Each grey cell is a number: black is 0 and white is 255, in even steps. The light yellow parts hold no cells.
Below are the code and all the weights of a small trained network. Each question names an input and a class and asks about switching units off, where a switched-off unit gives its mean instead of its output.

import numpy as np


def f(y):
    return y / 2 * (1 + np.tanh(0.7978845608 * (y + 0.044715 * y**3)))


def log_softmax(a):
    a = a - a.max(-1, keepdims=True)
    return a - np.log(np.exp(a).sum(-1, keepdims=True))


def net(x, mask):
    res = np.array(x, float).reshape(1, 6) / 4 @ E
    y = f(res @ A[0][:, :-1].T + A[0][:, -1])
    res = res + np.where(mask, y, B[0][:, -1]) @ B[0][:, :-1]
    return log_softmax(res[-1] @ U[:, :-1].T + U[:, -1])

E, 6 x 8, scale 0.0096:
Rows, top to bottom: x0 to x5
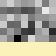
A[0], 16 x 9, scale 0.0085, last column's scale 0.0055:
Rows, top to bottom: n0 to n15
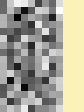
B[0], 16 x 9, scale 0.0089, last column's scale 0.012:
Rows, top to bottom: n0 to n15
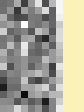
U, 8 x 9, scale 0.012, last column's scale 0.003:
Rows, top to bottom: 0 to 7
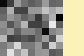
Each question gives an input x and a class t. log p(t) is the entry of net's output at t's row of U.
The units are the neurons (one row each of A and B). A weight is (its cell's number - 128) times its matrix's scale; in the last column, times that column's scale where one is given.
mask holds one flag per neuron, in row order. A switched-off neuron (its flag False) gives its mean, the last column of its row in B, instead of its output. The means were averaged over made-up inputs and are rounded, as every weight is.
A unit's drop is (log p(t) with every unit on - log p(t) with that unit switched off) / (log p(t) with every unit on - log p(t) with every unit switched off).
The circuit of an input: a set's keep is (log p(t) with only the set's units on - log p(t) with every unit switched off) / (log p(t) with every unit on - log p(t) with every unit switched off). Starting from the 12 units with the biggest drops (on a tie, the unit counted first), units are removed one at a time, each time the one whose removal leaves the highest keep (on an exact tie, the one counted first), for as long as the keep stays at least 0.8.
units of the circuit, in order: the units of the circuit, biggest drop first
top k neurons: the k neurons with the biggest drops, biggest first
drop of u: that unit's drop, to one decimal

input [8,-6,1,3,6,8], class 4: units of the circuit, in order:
[n2]
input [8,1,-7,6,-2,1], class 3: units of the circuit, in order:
[n7; n11]
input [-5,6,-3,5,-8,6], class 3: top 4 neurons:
[n11; n7; n1; n5]
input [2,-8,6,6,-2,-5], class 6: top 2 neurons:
[n0; n15]
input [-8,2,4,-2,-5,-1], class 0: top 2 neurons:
[n15; n14]
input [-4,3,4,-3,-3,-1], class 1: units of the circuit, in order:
[n15; n9]
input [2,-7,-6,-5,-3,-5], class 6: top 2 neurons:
[n0; n1]
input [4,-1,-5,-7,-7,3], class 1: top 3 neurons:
[n15; n13; n7]
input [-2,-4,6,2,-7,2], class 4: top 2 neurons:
[n5; n14]
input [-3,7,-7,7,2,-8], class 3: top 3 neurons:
[n11; n7; n10]
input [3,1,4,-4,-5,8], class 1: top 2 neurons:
[n13; n15]
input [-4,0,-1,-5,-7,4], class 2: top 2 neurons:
[n1; n12]
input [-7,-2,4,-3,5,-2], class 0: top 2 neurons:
[n12; n2]
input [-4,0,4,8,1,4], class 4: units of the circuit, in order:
[n5]
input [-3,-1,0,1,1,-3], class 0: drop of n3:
0.2
